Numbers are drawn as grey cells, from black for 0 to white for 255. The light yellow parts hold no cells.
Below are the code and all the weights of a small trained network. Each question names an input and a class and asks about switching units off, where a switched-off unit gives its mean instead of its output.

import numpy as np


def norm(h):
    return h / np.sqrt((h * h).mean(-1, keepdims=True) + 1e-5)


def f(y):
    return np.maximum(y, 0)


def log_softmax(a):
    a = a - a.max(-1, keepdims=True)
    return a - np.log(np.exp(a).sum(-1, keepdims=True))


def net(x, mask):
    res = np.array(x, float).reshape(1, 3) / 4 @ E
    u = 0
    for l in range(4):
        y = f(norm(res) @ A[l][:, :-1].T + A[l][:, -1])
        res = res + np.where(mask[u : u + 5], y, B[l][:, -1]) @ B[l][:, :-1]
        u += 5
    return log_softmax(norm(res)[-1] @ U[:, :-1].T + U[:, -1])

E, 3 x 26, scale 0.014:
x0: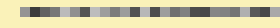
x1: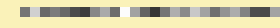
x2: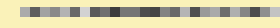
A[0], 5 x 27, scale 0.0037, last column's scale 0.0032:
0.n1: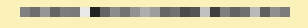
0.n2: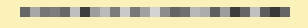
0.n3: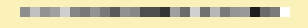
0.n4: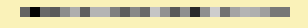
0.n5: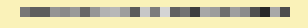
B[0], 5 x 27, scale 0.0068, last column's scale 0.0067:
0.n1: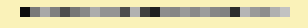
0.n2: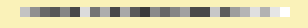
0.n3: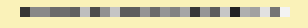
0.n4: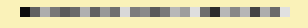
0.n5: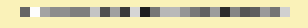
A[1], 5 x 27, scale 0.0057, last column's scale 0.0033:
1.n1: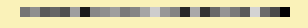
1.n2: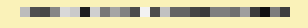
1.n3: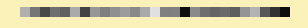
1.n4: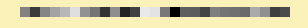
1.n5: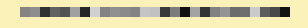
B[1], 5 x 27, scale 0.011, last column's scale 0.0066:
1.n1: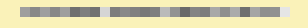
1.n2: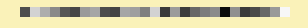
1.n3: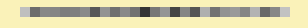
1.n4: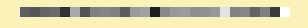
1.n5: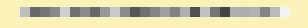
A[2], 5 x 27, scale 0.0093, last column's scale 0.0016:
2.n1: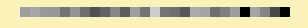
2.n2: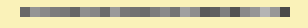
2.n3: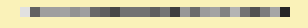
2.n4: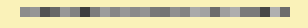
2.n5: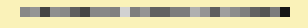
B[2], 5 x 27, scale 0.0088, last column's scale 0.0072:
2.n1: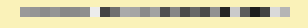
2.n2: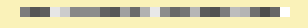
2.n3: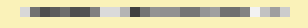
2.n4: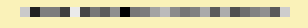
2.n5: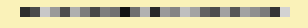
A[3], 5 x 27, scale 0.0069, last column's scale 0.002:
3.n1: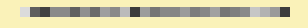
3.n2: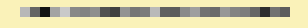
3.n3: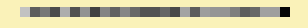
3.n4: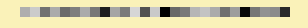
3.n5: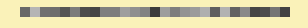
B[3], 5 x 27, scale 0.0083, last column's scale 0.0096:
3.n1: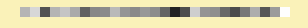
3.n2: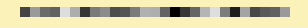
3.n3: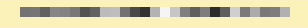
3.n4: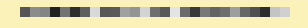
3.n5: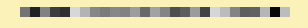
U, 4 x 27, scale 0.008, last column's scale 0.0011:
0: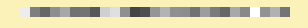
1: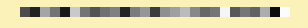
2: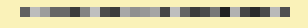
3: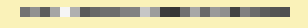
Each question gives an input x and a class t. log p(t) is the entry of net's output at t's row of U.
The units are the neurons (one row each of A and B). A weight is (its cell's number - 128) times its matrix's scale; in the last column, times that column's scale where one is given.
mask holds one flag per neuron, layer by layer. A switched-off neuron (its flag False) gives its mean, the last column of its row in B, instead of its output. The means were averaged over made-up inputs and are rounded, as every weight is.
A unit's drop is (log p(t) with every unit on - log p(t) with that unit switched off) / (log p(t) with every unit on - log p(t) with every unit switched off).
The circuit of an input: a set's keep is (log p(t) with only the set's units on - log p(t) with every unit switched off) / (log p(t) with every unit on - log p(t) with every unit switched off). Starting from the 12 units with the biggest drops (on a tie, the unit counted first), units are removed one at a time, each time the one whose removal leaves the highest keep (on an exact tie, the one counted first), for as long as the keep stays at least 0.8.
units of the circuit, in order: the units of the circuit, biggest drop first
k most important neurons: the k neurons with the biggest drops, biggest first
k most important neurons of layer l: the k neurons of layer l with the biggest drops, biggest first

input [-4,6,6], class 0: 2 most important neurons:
[1.n4 0.n4]
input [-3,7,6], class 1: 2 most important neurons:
[0.n2 1.n5]
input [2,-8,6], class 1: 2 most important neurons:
[1.n4 0.n2]
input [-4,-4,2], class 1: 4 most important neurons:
[1.n2 0.n5 0.n2 3.n1]
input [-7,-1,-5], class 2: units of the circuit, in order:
[2.n1]
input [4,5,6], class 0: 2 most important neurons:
[2.n3 1.n4]
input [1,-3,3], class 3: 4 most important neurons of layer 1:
[1.n4 1.n5 1.n3 1.n1]
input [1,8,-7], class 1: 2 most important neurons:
[2.n5 2.n4]
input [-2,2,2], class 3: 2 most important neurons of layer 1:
[1.n4 1.n2]
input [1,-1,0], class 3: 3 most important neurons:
[1.n4 2.n2 1.n2]
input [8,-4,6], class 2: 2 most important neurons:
[1.n2 0.n2]
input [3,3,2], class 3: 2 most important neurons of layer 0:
[0.n3 0.n5]
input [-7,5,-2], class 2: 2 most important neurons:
[2.n1 1.n4]
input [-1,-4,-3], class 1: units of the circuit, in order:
[1.n4]
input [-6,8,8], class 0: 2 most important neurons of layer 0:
[0.n4 0.n1]
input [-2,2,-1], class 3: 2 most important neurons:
[1.n2 2.n2]
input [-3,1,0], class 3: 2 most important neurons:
[2.n2 1.n2]
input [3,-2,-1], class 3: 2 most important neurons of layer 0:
[0.n4 0.n5]
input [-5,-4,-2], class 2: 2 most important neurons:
[2.n1 0.n3]
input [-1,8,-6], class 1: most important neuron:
[2.n5]
